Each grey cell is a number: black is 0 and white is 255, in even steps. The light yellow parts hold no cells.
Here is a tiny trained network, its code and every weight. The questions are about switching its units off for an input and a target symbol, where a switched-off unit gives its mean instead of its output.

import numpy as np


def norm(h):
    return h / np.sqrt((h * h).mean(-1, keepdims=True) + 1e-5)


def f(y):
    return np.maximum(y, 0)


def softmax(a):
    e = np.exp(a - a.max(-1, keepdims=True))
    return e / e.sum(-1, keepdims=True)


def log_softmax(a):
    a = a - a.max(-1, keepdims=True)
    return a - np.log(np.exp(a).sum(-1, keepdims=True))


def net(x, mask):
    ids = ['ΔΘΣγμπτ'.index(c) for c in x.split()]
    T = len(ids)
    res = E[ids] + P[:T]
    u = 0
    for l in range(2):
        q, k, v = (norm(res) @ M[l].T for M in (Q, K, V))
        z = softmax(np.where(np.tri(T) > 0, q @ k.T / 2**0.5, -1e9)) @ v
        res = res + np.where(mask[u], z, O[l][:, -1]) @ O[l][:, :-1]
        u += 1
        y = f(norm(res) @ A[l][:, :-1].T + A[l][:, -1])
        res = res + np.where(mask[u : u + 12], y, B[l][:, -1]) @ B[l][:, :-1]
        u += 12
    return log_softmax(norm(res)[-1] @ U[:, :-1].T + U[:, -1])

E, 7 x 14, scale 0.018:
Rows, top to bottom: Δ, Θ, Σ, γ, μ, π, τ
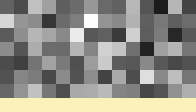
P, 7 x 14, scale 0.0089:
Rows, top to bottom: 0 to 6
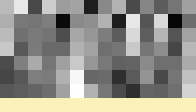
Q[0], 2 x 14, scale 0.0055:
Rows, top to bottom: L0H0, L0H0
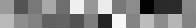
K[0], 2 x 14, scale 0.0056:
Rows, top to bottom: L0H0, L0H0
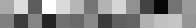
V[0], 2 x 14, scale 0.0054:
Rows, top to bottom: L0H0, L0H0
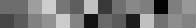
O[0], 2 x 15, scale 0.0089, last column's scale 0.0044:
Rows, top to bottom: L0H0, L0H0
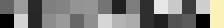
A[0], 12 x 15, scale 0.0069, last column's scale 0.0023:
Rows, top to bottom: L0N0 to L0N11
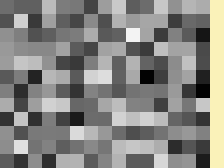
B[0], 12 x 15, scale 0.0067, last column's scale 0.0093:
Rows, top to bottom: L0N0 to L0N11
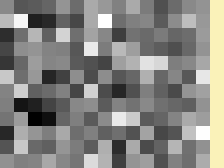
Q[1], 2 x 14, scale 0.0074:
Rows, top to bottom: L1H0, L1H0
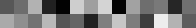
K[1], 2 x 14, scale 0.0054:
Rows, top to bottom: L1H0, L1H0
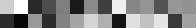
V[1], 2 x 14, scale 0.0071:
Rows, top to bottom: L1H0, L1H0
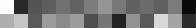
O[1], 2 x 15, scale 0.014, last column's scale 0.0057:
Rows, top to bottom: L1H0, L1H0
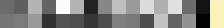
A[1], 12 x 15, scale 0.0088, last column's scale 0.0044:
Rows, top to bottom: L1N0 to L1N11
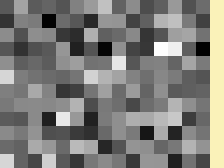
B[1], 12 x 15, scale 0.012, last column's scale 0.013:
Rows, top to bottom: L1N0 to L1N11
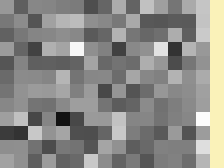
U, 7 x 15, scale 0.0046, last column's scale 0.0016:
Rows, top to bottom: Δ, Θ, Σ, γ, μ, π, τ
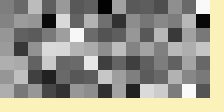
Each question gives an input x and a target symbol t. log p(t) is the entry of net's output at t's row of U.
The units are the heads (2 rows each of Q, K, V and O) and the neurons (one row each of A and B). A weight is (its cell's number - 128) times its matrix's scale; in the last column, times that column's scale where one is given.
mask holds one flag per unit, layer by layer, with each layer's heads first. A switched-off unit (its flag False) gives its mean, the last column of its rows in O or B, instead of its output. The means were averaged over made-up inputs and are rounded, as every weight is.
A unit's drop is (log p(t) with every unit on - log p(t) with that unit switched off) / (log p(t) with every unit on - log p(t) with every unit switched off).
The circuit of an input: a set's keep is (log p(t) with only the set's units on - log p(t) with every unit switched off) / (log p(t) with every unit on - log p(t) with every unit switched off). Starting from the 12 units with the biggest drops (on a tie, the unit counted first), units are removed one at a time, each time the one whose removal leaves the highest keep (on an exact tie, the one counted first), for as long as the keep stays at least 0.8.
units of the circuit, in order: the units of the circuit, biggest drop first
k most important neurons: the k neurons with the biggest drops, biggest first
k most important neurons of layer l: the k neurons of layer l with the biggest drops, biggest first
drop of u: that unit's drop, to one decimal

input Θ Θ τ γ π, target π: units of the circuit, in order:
[L0H0, L0N8]
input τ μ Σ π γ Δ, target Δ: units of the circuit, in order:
[L1N8, L1N2]
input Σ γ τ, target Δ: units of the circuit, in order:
[L1H0, L1N9]
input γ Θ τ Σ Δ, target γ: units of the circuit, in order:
[L1H0, L0H0]
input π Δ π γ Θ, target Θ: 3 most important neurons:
[L1N8, L1N0, L1N5]
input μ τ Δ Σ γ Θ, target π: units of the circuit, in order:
[L1H0, L0H0, L0N5]
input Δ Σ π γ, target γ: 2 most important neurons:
[L1N8, L1N0]
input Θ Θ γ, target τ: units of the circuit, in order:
[L0H0]
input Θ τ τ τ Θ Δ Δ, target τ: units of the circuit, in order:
[L0H0, L1H0, L1N8]
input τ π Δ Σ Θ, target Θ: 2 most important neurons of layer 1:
[L1N8, L1N5]
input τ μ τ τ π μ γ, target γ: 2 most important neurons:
[L1N8, L0N11]
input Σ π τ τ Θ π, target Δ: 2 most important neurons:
[L1N9, L0N5]
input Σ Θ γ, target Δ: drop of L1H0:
0.6
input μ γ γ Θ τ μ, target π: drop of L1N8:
0.4
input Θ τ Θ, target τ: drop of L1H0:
0.5
